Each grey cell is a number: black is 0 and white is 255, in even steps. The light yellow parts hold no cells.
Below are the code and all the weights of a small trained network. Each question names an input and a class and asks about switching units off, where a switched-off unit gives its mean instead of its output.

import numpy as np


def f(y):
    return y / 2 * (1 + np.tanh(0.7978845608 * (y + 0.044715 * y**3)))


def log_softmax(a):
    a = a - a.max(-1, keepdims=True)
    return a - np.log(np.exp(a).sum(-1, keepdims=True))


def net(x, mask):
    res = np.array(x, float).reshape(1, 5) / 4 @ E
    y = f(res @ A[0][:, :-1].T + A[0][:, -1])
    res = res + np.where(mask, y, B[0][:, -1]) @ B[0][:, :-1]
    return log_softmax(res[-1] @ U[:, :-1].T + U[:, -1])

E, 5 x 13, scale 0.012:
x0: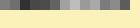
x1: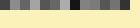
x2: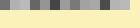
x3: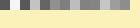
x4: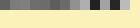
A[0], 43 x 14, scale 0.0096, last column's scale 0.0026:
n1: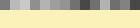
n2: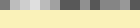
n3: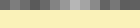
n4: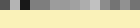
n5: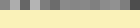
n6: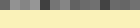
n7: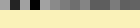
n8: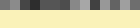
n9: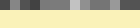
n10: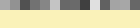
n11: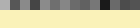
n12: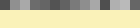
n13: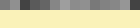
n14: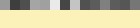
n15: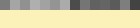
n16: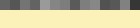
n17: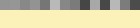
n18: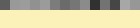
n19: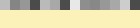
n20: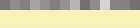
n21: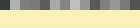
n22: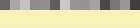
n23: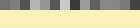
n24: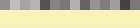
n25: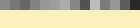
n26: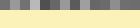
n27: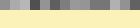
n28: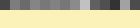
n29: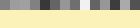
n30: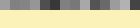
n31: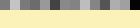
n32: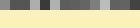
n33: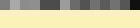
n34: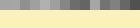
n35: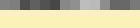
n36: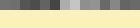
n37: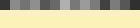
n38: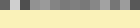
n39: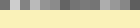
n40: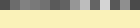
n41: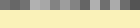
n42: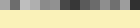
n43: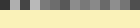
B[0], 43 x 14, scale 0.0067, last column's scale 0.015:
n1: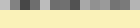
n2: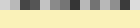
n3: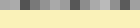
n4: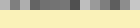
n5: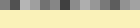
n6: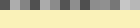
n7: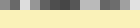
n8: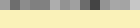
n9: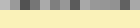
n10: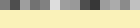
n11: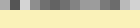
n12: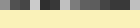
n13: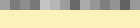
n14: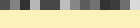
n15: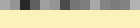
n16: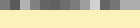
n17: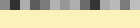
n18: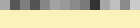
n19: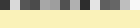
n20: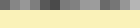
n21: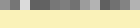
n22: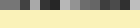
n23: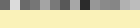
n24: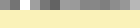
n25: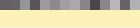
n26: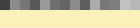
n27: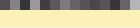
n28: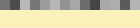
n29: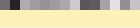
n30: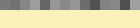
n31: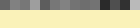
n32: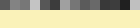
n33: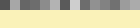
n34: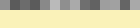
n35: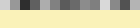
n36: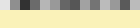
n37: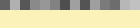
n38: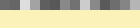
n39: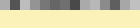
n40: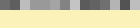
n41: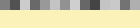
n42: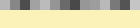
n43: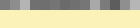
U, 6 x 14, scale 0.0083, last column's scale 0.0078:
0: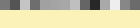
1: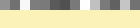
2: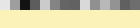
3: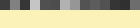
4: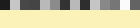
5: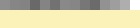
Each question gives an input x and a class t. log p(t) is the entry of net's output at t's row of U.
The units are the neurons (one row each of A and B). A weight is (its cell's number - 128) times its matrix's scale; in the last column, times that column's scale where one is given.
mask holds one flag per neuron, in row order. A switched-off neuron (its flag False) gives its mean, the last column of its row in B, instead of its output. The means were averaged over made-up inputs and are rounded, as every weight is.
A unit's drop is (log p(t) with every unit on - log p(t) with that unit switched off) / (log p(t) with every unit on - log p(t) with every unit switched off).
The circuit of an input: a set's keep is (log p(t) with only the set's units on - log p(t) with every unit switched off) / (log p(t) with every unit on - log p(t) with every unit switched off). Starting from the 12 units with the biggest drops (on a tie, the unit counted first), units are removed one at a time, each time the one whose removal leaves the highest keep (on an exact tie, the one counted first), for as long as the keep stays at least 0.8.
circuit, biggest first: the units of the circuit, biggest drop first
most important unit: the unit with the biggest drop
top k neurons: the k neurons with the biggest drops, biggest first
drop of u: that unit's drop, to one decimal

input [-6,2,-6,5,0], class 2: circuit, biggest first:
n2
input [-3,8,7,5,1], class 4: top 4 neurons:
n26; n23; n6; n37
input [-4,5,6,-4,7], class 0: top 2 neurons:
n29; n18
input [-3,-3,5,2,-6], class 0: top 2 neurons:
n17; n10
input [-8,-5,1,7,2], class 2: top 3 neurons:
n2; n1; n7
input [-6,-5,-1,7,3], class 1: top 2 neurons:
n38; n39
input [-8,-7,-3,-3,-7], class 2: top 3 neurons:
n42; n2; n1
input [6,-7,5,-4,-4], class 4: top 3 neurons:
n19; n2; n42
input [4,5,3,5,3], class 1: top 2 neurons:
n19; n4
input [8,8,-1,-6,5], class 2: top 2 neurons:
n36; n35
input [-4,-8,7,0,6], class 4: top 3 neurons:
n19; n14; n32
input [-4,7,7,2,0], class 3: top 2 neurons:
n22; n12
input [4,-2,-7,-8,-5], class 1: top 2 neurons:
n7; n11
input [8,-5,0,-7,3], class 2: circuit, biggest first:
n36
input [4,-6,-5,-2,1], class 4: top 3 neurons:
n19; n12; n22
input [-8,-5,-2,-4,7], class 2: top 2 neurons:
n42; n2
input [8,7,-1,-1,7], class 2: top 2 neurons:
n35; n36
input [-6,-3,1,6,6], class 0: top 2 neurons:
n18; n29
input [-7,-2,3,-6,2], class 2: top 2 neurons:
n42; n2
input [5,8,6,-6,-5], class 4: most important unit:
n37
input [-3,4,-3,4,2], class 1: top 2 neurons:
n19; n39
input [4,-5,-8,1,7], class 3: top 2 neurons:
n14; n32
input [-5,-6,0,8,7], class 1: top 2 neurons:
n39; n38
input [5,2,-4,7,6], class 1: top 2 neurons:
n4; n21
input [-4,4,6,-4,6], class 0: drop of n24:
0.0
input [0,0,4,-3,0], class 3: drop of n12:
0.1
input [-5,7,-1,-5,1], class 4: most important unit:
n23
